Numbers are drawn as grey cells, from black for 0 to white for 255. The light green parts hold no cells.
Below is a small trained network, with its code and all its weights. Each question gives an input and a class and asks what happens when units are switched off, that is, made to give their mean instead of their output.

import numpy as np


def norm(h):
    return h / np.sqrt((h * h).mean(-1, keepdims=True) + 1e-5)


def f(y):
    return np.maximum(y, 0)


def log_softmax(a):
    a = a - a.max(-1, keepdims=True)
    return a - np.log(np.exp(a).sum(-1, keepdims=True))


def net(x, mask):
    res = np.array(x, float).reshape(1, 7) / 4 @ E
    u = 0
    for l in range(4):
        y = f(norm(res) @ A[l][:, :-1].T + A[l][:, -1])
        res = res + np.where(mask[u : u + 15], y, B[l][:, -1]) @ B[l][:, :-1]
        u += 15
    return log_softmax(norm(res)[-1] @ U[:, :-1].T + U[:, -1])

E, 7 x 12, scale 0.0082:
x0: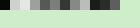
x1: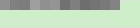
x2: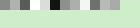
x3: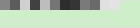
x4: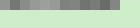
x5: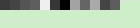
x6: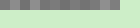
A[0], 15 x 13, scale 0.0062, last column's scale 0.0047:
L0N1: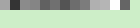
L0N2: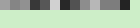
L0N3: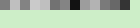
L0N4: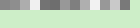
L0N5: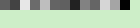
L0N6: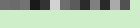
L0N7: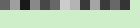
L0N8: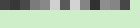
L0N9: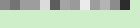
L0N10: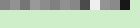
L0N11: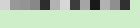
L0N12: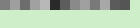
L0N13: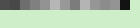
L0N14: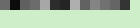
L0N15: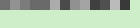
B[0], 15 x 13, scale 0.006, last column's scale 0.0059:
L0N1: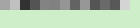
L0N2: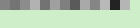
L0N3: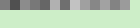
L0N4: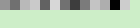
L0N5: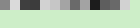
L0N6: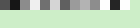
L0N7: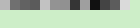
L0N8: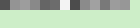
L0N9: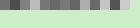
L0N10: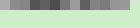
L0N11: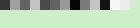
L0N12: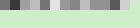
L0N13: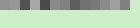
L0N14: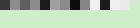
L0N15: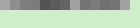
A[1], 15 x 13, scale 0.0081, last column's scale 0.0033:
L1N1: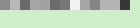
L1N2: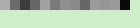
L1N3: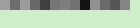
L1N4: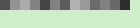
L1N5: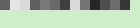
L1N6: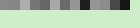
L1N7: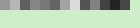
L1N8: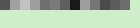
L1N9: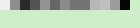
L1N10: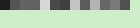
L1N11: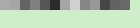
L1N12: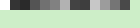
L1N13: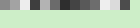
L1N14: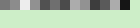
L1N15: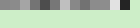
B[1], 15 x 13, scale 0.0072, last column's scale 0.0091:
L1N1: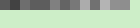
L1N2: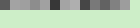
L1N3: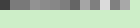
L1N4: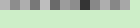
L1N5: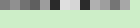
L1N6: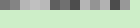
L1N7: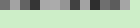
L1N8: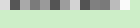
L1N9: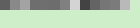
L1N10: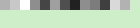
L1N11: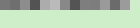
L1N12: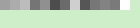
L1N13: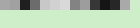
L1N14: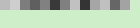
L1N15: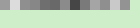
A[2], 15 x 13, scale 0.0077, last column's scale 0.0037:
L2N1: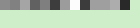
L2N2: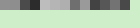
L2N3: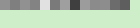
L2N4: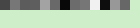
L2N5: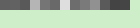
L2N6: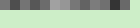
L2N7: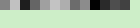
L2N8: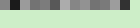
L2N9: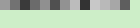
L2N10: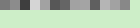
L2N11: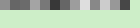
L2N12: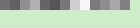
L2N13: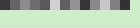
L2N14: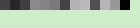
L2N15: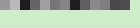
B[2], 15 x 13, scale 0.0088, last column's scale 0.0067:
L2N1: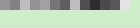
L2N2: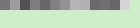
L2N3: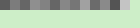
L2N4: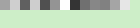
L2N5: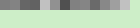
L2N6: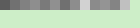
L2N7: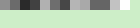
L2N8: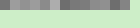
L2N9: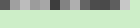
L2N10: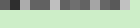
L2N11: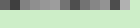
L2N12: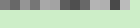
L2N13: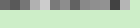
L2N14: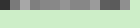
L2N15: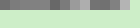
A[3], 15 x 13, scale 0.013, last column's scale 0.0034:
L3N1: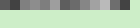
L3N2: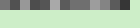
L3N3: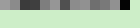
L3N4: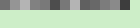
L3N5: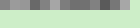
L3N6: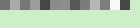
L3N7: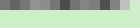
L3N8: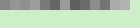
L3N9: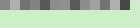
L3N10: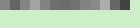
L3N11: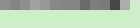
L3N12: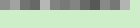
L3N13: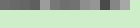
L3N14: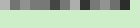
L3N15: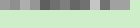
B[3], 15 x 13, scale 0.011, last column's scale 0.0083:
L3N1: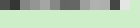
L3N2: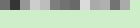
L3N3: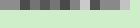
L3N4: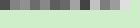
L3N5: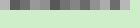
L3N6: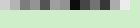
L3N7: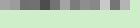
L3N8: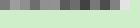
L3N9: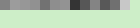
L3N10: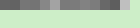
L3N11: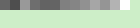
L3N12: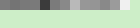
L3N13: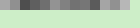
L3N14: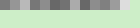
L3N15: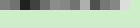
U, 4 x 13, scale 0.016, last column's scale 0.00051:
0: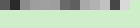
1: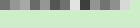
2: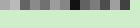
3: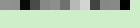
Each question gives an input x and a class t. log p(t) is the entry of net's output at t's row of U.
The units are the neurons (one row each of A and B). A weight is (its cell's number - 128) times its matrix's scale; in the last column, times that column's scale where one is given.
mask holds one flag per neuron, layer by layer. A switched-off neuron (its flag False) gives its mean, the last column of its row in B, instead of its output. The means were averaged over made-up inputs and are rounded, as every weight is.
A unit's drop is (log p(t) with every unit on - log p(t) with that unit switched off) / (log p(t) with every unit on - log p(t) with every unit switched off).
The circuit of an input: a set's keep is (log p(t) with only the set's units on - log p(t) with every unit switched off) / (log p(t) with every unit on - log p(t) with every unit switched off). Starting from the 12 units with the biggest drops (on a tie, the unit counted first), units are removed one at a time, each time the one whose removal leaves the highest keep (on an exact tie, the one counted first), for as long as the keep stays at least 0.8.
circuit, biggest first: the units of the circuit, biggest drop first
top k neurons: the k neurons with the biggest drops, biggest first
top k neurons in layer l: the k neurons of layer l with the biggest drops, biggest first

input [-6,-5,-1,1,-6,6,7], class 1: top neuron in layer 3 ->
L3N4
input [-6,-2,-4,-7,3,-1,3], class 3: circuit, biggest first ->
L0N7, L2N7
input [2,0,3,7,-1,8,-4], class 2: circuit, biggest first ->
L0N14, L2N4
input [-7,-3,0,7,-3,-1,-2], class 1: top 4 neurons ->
L1N12, L1N9, L1N2, L0N7
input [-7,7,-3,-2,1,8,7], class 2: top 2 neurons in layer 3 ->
L3N6, L3N15
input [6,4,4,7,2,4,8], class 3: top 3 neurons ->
L1N13, L0N5, L1N12
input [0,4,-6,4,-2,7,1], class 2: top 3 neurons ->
L0N14, L2N4, L1N10
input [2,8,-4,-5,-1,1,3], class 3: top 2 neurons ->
L0N7, L2N7
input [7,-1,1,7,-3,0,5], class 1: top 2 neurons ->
L1N5, L1N14
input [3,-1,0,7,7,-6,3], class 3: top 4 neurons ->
L1N13, L0N5, L2N7, L0N14
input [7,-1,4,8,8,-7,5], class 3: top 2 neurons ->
L1N13, L0N5
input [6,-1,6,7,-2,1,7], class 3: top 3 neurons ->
L1N13, L0N5, L0N6
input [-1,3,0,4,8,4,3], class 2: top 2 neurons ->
L0N14, L2N4
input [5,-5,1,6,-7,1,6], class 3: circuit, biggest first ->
L1N13
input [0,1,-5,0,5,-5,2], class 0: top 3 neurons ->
L0N6, L0N14, L2N4
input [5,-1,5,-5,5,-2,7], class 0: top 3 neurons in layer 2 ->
L2N12, L2N10, L2N9
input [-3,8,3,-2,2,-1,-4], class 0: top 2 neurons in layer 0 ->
L0N9, L0N4
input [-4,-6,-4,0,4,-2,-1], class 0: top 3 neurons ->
L0N6, L1N8, L0N2
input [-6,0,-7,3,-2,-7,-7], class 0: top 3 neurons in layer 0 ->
L0N6, L0N14, L0N2
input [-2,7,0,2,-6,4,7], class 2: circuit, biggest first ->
L0N14
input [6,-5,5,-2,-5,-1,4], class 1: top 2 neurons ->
L0N6, L1N5
